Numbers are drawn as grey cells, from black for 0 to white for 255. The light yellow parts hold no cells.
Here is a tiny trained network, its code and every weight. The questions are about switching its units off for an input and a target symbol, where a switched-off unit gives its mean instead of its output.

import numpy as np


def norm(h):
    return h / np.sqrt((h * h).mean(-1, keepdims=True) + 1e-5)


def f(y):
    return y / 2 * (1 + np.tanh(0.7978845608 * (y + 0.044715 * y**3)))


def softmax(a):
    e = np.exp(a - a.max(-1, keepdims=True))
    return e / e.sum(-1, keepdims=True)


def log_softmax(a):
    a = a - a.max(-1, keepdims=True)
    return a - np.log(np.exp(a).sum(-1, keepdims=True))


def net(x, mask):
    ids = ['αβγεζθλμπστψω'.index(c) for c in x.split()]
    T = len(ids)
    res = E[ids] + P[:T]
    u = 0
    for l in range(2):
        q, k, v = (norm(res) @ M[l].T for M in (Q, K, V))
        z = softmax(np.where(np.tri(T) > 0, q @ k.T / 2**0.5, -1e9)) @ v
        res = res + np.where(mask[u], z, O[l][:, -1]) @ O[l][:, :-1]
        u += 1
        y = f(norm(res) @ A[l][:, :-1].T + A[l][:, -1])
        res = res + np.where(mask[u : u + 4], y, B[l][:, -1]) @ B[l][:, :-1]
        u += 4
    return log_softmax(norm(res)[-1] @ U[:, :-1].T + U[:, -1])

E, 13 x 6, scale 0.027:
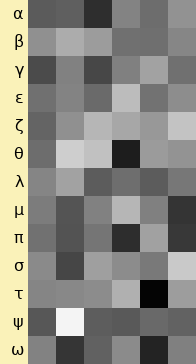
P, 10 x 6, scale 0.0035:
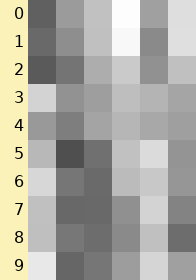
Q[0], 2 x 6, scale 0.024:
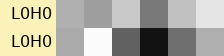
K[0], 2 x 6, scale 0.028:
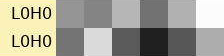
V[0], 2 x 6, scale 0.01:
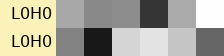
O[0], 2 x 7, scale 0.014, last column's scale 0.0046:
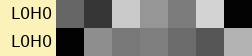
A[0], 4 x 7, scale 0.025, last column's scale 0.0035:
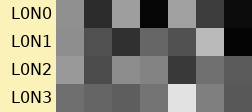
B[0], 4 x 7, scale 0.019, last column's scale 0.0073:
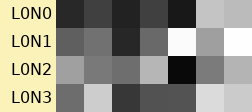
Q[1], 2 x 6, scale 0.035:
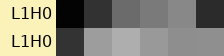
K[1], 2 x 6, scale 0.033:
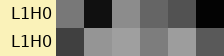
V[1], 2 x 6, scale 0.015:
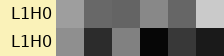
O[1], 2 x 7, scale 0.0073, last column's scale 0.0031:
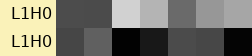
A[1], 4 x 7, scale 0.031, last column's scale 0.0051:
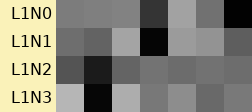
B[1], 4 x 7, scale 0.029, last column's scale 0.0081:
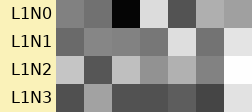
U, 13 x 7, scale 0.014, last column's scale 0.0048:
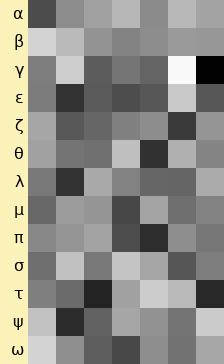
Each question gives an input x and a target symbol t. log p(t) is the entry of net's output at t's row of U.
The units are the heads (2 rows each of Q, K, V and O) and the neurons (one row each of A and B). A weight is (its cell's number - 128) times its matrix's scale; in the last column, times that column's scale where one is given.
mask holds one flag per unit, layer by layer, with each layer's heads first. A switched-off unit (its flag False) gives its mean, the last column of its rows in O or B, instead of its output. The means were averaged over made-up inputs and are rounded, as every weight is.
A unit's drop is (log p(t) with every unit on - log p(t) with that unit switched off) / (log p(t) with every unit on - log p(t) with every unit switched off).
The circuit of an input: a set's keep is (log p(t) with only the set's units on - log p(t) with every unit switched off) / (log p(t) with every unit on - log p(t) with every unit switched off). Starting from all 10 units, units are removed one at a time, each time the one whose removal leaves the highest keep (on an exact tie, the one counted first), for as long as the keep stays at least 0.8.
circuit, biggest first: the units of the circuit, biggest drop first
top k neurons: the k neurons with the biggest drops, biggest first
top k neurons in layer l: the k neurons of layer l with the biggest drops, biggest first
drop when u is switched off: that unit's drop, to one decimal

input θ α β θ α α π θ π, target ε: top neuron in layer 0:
L0N0
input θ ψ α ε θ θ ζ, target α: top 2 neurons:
L0N0; L1N2
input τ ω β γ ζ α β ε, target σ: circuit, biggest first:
L0N1; L0N0
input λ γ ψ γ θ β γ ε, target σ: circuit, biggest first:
L0N0; L0N1
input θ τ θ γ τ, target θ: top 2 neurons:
L0N2; L1N2
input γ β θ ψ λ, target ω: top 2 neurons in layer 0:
L0N3; L0N1
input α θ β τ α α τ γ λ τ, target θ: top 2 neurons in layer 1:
L1N2; L1N1
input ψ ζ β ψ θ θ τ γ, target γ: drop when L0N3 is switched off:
0.7
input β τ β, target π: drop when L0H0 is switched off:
0.5
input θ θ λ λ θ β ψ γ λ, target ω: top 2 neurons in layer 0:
L0N3; L0N0
